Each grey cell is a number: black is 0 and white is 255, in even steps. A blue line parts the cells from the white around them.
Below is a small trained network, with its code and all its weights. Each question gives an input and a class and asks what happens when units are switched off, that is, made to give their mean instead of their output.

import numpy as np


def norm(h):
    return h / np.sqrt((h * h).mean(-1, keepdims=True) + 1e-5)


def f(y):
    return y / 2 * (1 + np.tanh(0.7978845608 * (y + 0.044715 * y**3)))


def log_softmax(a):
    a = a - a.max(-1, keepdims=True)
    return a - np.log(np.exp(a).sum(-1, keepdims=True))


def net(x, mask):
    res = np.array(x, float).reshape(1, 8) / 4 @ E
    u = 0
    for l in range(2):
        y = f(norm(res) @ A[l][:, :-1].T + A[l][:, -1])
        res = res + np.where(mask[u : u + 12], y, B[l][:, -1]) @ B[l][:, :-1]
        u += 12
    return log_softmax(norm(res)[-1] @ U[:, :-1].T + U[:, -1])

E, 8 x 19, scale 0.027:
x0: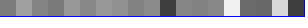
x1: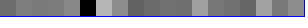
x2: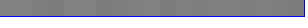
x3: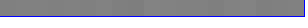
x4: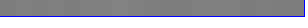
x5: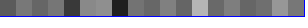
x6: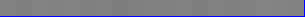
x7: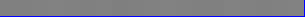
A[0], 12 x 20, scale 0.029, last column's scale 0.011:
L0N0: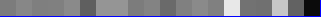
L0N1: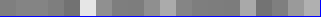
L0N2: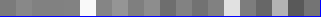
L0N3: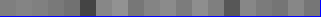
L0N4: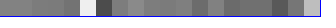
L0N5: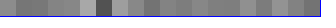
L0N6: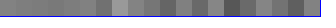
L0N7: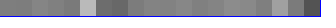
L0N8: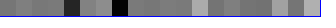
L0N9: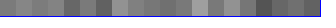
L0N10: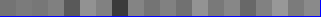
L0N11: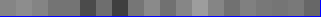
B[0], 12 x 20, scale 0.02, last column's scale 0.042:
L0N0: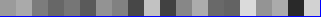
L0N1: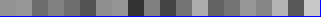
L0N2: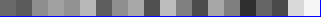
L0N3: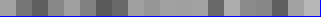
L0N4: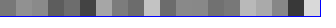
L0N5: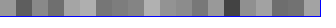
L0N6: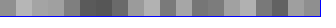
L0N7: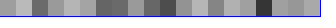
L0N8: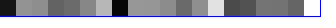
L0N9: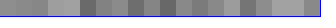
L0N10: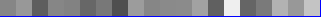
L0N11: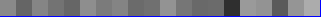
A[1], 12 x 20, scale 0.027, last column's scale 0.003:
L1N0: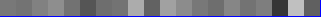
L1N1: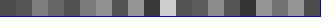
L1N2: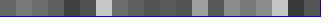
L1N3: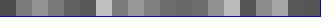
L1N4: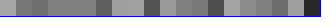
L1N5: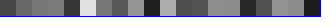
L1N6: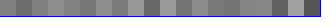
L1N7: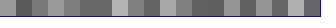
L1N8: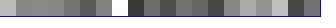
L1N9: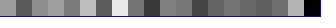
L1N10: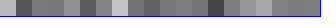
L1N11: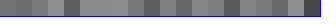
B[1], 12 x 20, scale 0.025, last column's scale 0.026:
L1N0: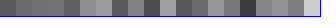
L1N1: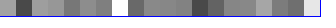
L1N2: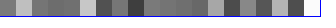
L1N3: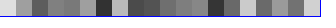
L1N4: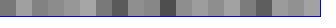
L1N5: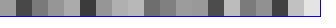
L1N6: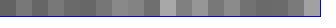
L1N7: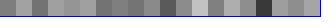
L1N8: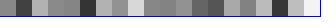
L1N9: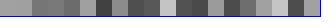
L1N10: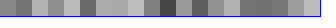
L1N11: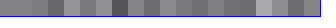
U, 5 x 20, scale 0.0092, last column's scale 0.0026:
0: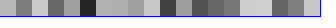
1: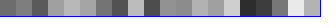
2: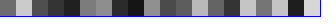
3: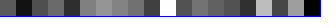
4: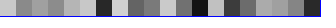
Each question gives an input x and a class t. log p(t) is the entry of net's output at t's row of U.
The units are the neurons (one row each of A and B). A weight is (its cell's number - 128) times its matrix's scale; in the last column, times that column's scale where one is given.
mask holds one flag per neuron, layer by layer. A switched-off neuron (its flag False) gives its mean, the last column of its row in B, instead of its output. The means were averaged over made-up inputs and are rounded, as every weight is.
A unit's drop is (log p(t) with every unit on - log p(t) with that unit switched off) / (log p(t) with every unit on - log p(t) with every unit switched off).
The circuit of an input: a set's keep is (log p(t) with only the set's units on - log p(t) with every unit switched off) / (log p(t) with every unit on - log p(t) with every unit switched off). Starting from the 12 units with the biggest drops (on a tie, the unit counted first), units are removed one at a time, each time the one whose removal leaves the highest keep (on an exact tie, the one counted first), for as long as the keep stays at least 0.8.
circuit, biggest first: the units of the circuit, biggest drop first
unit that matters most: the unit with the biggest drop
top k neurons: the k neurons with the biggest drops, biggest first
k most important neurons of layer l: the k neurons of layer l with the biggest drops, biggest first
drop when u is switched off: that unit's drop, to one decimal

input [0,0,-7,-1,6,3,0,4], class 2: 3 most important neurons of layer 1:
[L1N8 L1N3 L1N2]
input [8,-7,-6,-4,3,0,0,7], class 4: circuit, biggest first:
[L0N2 L1N9]
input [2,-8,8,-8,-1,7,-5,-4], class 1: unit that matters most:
L0N2
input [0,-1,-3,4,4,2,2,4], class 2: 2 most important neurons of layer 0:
[L0N1 L0N4]
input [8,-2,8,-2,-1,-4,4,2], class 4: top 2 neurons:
[L0N2 L0N8]
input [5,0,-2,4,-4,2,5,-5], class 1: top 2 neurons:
[L0N2 L0N4]
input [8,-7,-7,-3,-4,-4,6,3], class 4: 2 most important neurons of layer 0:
[L0N2 L0N8]
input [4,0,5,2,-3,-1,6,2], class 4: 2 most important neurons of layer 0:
[L0N2 L0N4]
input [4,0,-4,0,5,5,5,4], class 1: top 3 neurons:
[L0N2 L0N4 L1N5]
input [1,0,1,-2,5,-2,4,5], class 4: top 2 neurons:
[L0N2 L0N4]
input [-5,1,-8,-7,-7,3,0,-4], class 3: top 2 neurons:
[L0N0 L0N4]
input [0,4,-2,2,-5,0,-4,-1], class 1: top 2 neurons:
[L0N8 L0N4]
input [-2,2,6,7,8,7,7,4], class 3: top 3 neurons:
[L0N0 L0N4 L1N1]
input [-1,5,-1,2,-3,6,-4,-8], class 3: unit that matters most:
L0N0
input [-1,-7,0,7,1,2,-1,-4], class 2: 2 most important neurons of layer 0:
[L0N4 L0N1]
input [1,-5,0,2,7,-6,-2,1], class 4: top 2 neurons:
[L0N2 L0N0]
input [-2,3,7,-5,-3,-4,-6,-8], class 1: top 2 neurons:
[L0N0 L0N8]
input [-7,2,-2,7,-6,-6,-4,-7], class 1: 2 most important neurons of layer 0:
[L0N8 L0N0]
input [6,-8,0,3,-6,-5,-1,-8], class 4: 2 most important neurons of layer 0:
[L0N2 L0N8]
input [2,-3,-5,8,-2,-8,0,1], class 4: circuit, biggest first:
[L0N2]
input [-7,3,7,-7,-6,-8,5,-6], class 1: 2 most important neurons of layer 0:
[L0N8 L0N0]
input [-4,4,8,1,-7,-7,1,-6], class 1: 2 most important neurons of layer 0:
[L0N0 L0N8]
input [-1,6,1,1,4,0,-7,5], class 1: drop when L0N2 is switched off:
0.1
